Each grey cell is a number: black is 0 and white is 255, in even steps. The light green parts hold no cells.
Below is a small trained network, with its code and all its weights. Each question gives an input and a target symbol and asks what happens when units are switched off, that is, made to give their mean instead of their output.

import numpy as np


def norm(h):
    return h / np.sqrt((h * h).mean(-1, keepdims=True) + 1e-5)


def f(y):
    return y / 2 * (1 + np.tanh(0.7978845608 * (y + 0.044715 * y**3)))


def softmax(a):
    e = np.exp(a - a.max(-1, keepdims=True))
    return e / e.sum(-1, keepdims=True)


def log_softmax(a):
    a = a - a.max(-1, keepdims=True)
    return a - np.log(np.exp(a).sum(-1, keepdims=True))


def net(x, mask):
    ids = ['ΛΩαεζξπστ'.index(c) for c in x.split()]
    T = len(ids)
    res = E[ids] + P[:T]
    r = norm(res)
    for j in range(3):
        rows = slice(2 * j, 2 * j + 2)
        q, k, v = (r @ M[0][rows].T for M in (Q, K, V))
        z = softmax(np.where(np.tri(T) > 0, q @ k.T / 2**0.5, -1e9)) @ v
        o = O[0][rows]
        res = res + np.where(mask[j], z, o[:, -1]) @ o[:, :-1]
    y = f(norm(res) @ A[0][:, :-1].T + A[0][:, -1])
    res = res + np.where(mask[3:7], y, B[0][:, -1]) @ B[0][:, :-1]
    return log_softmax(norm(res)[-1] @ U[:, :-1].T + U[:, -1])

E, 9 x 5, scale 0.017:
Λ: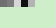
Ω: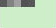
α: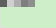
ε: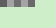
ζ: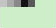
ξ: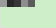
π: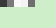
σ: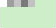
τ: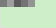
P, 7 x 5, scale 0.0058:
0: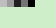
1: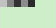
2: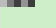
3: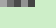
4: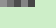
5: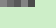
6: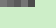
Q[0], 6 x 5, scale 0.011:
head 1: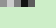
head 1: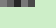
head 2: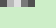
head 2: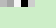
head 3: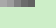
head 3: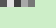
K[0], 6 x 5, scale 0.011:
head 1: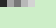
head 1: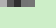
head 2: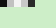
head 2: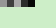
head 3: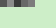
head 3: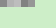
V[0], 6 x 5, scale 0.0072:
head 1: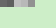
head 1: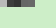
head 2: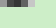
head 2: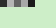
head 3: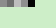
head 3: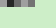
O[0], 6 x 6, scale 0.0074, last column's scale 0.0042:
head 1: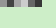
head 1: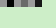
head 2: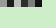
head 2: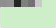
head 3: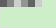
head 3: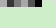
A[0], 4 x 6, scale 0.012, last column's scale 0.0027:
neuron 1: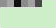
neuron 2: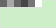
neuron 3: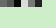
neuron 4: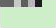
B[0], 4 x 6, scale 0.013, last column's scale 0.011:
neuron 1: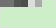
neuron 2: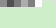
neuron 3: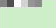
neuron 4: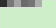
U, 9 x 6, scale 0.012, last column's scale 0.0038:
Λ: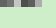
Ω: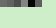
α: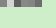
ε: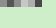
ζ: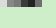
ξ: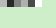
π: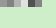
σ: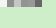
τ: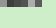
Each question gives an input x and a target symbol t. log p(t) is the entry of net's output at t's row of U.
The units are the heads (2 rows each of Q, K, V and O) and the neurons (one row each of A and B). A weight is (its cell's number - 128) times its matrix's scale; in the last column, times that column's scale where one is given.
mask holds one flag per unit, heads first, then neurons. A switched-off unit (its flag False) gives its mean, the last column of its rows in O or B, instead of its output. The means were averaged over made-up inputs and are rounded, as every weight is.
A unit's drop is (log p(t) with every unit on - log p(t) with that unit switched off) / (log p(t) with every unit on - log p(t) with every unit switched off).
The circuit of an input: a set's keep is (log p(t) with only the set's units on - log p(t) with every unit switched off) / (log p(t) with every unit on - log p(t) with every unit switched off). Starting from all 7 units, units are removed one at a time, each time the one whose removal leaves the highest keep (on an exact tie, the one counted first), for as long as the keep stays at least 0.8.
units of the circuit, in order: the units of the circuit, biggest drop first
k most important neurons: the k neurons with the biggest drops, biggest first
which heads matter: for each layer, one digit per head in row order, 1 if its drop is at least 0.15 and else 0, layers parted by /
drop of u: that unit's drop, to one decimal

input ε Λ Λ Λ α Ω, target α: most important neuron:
(neuron 1)
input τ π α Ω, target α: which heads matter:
010
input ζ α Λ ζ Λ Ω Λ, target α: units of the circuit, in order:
(head 2; head 1)
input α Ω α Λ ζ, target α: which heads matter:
110
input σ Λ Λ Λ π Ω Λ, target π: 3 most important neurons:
(neuron 1; neuron 2; neuron 4)
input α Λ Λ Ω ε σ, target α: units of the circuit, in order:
(head 2; neuron 2)
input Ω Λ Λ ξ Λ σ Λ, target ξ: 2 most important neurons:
(neuron 2; neuron 1)
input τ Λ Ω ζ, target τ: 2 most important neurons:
(neuron 1; neuron 2)
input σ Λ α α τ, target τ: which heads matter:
000
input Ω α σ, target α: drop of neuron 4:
-0.1
